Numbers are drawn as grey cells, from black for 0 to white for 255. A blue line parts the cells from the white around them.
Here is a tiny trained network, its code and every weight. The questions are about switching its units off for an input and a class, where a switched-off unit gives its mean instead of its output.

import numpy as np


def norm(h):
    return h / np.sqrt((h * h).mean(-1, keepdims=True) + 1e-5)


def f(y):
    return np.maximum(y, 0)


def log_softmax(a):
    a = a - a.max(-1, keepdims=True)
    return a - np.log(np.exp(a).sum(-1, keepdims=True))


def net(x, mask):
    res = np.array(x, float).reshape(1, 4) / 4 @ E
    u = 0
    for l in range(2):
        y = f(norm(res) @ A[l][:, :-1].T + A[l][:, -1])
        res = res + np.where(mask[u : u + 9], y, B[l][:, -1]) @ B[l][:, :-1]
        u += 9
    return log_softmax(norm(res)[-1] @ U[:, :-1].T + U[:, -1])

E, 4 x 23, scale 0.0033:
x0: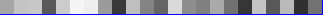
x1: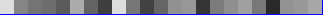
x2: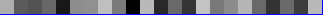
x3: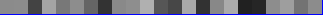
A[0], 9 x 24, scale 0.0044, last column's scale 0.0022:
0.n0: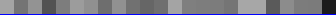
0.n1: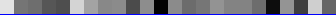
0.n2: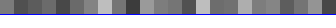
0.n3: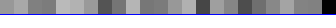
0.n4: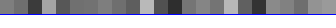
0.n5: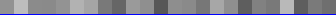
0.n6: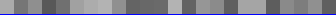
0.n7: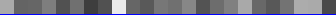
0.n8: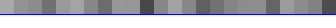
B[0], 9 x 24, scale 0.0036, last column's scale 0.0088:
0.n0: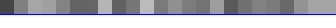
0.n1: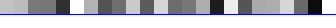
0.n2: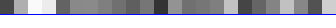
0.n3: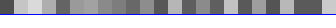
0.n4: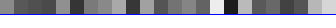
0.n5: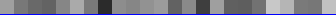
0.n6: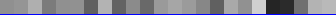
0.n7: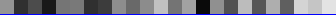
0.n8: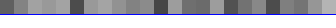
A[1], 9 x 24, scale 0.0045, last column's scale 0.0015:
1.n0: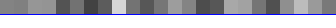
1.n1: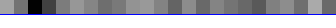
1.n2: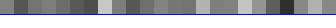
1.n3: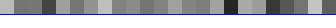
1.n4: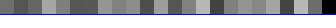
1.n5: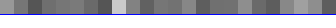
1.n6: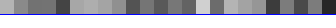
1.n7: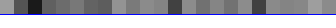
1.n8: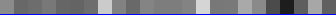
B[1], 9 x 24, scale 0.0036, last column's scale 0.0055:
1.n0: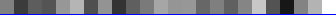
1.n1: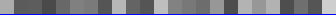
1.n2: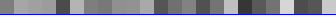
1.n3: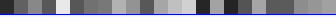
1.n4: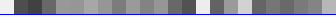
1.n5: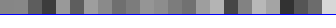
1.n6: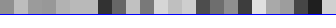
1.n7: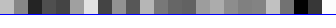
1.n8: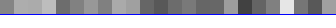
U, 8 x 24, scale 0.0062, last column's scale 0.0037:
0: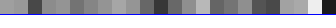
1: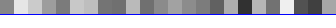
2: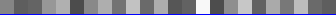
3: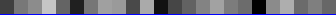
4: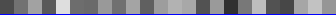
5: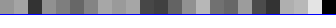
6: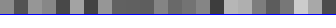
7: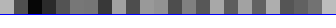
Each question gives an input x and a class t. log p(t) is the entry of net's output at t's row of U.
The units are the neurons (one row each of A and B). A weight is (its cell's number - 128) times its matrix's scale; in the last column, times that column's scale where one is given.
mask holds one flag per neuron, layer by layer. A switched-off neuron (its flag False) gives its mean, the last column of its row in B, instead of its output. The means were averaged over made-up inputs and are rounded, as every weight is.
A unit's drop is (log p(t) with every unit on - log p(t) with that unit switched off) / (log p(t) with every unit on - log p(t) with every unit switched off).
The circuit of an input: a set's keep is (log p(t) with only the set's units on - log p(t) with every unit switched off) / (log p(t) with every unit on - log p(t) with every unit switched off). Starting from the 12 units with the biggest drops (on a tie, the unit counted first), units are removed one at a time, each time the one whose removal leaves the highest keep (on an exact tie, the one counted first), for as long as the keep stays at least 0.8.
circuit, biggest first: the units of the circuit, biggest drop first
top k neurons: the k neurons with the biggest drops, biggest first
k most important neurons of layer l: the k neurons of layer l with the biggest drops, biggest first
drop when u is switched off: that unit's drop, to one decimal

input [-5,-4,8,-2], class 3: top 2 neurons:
0.n4; 0.n2
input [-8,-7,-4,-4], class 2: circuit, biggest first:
1.n4; 0.n7
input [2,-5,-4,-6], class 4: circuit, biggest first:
0.n1
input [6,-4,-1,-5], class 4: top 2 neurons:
0.n1; 0.n2
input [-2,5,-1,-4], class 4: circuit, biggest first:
1.n3; 0.n1
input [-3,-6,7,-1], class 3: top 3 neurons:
0.n4; 0.n2; 0.n1
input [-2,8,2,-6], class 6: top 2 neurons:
0.n7; 0.n1
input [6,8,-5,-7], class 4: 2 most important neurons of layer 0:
0.n1; 0.n2
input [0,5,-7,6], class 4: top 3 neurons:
0.n1; 0.n3; 1.n0
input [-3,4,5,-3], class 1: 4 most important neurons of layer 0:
0.n1; 0.n2; 0.n6; 0.n5
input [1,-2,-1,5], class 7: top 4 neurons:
0.n4; 0.n2; 0.n5; 0.n1
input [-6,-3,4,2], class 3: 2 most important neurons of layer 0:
0.n2; 0.n1
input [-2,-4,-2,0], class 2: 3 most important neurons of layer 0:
0.n7; 0.n5; 0.n4
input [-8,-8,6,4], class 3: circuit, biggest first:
0.n2
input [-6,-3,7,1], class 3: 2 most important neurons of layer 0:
0.n2; 0.n5
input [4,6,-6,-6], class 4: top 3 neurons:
0.n1; 0.n2; 1.n3
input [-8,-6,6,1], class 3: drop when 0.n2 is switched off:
0.4
